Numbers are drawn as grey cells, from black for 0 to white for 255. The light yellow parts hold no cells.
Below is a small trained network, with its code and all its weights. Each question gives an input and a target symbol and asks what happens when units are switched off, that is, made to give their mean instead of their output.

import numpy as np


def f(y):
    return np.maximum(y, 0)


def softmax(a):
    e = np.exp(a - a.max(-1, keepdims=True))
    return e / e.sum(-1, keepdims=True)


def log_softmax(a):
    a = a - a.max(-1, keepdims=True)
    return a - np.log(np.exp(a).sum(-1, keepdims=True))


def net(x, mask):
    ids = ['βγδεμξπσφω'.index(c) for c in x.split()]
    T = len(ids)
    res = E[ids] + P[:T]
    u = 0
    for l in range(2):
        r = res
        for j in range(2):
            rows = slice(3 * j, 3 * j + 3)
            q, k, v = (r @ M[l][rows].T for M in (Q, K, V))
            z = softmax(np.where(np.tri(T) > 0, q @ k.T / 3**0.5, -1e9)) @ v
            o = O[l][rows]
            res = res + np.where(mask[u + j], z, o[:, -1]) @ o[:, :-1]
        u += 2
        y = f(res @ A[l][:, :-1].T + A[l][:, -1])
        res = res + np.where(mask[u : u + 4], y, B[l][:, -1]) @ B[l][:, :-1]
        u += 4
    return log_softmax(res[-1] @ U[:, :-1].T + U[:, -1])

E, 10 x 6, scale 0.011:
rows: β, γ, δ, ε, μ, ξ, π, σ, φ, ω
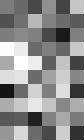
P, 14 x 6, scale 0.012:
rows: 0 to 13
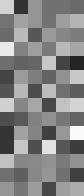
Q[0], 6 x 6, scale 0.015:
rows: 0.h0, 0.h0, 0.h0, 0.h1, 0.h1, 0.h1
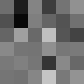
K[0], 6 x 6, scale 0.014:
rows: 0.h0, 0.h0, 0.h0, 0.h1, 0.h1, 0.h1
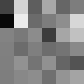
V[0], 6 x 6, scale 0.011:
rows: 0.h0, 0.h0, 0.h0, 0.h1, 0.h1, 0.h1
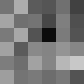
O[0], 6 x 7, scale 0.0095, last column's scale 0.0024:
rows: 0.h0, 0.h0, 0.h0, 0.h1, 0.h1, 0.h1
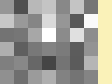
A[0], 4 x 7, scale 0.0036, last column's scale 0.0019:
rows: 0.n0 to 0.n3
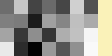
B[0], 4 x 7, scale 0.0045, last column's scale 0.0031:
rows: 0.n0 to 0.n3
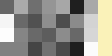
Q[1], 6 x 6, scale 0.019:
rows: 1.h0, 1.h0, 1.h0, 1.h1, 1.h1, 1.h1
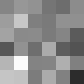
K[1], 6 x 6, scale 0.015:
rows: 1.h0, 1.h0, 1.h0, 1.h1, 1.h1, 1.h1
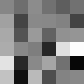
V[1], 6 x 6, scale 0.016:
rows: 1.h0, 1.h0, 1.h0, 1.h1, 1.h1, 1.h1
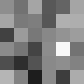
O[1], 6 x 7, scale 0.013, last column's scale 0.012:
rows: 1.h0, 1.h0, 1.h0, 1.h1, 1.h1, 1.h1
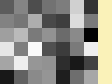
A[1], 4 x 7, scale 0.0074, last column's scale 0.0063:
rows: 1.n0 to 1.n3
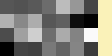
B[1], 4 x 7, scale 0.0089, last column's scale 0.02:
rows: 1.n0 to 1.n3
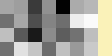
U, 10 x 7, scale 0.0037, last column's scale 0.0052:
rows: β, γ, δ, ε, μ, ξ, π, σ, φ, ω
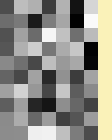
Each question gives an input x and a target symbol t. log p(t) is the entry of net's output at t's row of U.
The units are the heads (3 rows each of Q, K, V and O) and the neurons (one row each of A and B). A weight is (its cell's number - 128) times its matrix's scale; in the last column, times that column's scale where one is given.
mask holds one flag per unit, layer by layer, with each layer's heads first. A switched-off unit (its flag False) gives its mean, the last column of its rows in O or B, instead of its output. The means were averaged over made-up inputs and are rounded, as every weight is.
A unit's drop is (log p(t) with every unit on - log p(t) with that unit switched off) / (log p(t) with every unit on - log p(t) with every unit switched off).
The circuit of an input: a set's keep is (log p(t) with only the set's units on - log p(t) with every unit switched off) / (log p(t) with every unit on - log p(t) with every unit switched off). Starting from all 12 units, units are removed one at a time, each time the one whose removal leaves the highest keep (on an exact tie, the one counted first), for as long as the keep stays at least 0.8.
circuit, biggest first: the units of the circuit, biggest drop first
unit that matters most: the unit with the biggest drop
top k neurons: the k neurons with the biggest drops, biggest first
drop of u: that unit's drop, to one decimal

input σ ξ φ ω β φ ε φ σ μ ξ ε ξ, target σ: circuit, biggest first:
(0.h0; 1.h1; 1.h0)
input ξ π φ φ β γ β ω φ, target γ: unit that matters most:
0.h0
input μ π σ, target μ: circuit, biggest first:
(1.h1; 1.n0)
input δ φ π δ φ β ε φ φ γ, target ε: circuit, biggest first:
(1.h1; 1.n3)
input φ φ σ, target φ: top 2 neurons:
(1.n1; 1.n3)
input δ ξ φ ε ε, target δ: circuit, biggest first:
(1.h1; 1.n3)
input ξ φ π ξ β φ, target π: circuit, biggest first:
(1.h1; 0.h0; 0.n2)
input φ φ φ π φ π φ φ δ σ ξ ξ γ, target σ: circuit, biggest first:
(0.h0; 1.h1)
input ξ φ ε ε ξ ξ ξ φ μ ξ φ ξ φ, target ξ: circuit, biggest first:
(1.h1; 1.n1; 0.h0)
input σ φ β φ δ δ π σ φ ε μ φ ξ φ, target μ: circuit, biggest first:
(1.h1; 0.h0; 1.n0)
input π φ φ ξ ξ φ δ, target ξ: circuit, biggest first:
(1.h1; 1.n1)
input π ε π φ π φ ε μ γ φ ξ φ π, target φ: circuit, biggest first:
(0.h0; 1.h1; 1.h0)
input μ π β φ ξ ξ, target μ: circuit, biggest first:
(1.h1; 1.n0)
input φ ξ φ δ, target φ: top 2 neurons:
(1.n1; 1.n3)
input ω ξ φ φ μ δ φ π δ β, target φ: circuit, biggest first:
(1.h1)
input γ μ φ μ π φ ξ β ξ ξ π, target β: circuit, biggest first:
(1.h1; 1.n3; 0.h0; 1.n1)
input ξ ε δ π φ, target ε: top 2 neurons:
(1.n3; 1.n2)
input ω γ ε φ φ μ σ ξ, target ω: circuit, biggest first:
(0.h0; 1.n1)
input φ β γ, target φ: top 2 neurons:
(1.n1; 1.n3)
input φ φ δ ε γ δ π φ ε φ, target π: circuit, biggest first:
(1.h1)
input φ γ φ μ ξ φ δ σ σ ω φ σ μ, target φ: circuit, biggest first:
(1.h1; 1.n1)
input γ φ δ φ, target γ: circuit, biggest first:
(1.h1; 1.n1)
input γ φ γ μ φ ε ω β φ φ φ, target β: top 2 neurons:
(1.n3; 1.n1)
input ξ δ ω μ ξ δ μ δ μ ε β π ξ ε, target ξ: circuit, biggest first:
(1.h1; 1.h0; 1.n1; 0.h0)
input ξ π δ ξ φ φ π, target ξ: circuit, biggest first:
(1.h1; 1.n1)
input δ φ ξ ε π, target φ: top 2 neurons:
(0.n3; 1.n1)
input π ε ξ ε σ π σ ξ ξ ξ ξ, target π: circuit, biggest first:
(1.h1)
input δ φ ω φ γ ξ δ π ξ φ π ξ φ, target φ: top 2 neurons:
(1.n3; 1.n1)
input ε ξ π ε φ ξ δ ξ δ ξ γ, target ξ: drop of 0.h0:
0.1
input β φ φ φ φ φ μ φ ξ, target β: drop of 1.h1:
0.8
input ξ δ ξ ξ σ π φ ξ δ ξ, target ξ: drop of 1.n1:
0.2
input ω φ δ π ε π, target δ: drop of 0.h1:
0.1
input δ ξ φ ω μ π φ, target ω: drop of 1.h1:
0.3
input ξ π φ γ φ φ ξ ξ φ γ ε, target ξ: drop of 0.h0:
0.1
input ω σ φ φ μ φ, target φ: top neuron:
(1.n3)
